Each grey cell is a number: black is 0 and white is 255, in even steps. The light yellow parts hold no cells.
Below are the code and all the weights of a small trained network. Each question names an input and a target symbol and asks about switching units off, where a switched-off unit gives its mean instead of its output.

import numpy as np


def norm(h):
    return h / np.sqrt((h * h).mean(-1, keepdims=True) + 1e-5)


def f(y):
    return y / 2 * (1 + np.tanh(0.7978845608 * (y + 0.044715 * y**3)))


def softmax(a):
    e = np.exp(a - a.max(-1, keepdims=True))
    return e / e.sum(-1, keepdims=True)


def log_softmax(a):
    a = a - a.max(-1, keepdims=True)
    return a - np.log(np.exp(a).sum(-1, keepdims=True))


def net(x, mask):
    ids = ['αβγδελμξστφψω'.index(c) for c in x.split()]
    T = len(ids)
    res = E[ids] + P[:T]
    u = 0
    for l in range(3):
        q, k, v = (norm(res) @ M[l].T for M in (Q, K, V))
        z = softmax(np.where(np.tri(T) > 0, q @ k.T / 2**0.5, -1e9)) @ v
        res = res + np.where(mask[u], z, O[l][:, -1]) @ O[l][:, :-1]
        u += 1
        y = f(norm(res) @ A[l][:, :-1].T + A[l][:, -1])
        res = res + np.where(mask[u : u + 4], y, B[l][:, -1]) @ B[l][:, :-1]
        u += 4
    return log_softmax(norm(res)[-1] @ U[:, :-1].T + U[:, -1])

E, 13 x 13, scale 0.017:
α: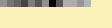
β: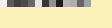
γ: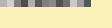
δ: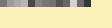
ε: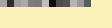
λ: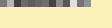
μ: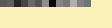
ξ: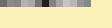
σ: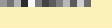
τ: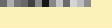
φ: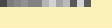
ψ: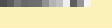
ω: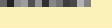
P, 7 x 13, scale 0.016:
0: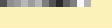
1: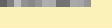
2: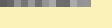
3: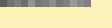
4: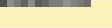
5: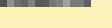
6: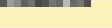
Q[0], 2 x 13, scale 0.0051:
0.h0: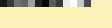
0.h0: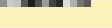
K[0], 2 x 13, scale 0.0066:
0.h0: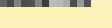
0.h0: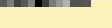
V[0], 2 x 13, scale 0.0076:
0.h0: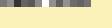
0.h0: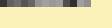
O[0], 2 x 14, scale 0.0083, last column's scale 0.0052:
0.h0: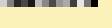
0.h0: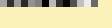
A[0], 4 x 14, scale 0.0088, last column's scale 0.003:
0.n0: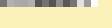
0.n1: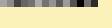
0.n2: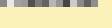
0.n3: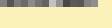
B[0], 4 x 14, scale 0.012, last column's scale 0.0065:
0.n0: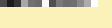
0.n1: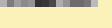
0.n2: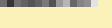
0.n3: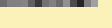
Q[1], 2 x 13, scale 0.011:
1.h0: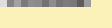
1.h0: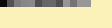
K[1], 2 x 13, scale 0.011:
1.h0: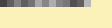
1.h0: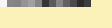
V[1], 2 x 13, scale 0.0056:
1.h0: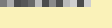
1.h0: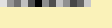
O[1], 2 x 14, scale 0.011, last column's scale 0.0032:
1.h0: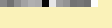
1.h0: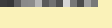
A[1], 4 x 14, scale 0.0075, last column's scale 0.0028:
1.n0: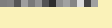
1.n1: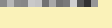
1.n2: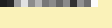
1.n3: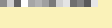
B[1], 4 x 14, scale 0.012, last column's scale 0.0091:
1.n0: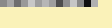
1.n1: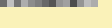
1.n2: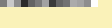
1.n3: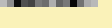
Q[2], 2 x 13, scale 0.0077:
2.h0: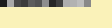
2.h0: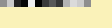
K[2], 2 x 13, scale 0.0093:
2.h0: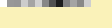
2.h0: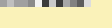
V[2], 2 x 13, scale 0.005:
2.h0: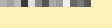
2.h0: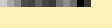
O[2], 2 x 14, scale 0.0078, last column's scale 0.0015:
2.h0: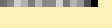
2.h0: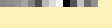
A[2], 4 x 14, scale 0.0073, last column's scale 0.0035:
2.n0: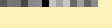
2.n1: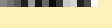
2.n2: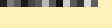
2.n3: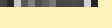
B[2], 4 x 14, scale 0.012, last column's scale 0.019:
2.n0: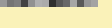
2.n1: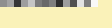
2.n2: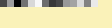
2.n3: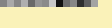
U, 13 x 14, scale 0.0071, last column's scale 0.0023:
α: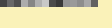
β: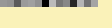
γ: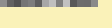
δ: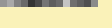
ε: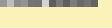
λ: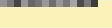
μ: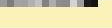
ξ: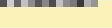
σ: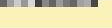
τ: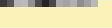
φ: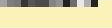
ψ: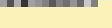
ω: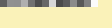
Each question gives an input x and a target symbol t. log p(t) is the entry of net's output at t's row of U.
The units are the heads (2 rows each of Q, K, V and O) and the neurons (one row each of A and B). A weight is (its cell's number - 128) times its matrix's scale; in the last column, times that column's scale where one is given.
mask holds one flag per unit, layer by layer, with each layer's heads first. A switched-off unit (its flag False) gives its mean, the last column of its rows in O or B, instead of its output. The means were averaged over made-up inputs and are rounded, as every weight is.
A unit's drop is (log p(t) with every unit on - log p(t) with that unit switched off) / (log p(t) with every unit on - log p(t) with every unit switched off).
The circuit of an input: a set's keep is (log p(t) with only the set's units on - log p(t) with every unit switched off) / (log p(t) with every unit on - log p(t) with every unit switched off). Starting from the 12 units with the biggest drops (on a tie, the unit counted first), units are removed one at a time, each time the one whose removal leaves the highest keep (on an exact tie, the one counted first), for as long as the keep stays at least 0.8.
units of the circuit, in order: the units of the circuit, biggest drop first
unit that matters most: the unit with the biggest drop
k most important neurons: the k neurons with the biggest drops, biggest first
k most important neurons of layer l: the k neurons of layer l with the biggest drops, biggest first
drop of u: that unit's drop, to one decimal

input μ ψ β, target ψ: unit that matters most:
0.n0
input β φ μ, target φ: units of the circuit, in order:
[0.h0, 1.h0, 2.n2, 0.n0]
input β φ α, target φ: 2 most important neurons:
[2.n2, 2.n1]
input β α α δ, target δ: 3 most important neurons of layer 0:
[0.n0, 0.n2, 0.n1]
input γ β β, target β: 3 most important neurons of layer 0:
[0.n1, 0.n2, 0.n0]
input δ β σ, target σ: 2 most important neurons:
[2.n2, 0.n0]
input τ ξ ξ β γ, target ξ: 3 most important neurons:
[0.n0, 2.n1, 2.n2]
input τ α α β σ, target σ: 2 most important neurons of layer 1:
[1.n2, 1.n3]
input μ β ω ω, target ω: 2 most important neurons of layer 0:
[0.n0, 0.n3]
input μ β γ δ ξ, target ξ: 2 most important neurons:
[0.n0, 2.n1]
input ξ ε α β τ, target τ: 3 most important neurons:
[0.n0, 2.n2, 1.n3]
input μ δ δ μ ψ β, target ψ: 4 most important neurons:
[2.n0, 2.n1, 0.n0, 2.n2]
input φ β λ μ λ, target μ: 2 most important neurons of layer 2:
[2.n1, 2.n2]
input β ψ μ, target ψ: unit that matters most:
1.h0
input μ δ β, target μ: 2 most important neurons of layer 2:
[2.n1, 2.n2]
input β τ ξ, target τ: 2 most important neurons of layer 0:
[0.n0, 0.n2]
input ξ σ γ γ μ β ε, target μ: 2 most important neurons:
[0.n0, 1.n0]
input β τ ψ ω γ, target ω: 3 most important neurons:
[0.n0, 2.n2, 2.n3]
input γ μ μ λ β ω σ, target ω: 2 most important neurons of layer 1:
[1.n3, 1.n1]
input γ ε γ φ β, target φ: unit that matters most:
2.h0
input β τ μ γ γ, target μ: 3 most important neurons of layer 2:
[2.n1, 2.n2, 2.n0]
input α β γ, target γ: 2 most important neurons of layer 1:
[1.n3, 1.n0]
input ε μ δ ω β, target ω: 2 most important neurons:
[2.n2, 2.n3]
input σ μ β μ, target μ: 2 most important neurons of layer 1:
[1.n0, 1.n3]
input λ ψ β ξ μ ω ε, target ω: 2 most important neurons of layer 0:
[0.n0, 0.n2]
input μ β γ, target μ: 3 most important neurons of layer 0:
[0.n2, 0.n0, 0.n3]
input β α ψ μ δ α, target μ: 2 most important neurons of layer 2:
[2.n1, 2.n2]
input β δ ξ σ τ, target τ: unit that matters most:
1.h0
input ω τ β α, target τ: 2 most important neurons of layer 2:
[2.n1, 2.n2]
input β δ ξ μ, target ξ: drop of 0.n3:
0.0
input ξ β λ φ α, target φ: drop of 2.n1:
0.2
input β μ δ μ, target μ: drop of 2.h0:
0.1
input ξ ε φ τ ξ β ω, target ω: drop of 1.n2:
0.5
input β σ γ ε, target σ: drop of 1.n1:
0.2
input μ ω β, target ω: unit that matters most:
2.h0
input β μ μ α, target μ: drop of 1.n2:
0.1
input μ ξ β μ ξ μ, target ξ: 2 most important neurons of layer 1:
[1.n1, 1.n3]
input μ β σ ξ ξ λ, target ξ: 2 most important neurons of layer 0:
[0.n0, 0.n1]
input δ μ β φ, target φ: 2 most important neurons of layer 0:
[0.n0, 0.n2]
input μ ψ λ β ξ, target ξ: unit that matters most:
2.h0
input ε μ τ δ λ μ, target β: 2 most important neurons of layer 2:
[2.n1, 2.n0]
